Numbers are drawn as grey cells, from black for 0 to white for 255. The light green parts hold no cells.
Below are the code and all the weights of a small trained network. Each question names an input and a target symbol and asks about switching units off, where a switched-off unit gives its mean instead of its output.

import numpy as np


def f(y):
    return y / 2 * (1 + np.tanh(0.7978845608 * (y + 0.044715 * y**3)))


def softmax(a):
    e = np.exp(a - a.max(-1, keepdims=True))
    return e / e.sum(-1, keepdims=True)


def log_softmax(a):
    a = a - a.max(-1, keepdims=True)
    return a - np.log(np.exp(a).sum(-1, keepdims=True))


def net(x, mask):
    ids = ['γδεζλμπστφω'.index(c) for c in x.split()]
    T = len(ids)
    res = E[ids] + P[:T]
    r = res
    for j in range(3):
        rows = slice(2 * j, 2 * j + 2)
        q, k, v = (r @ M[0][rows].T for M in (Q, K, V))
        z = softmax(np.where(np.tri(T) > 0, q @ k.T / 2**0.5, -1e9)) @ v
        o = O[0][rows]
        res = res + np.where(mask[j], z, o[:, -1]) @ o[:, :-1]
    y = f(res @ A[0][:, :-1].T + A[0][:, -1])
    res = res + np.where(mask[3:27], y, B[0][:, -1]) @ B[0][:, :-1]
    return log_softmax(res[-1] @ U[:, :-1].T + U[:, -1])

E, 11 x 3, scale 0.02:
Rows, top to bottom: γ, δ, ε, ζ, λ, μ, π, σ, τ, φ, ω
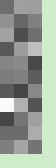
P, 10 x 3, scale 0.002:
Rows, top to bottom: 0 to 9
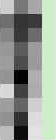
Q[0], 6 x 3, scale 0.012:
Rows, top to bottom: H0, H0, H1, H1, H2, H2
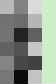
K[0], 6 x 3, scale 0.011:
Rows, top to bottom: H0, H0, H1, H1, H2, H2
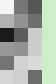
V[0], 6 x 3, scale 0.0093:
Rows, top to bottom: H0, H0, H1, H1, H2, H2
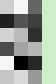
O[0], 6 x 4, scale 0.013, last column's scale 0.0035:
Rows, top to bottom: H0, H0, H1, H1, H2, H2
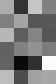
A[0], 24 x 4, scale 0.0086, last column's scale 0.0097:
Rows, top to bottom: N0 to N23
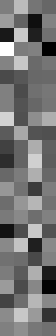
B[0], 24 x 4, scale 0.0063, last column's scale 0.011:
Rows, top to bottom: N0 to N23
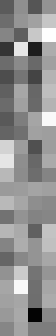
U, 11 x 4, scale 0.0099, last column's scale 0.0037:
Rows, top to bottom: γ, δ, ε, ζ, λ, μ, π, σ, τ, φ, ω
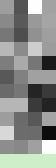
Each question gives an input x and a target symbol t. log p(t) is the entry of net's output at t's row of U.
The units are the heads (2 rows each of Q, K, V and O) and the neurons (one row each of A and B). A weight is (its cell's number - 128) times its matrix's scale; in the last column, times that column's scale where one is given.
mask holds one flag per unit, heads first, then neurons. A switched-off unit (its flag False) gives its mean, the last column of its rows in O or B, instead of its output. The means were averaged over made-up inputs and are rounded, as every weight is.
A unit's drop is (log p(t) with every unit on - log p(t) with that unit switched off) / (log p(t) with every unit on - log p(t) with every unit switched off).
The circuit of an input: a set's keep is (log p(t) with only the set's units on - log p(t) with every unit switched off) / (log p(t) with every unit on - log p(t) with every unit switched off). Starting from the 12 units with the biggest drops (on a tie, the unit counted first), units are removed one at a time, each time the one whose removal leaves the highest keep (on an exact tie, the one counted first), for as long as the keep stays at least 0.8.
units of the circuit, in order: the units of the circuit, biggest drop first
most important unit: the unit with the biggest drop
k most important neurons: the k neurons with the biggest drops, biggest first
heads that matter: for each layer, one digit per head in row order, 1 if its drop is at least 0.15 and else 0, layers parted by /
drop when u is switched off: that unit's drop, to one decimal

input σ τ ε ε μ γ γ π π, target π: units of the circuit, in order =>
[H2 N5 N2 N6]
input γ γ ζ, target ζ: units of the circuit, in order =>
[H2]
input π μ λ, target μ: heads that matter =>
101
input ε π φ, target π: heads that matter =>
001
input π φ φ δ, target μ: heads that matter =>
111
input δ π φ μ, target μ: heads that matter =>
101
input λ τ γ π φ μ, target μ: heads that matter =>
110
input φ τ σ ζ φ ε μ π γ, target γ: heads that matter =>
110
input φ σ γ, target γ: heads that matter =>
100
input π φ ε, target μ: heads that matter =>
111
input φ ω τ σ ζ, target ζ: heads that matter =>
100
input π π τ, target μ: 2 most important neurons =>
[N2 N9]
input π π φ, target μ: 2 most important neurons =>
[N2 N9]
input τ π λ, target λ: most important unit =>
H0
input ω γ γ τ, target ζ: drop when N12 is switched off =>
0.0
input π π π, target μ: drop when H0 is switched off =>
1.0
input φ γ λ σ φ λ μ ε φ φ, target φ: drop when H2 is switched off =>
0.3
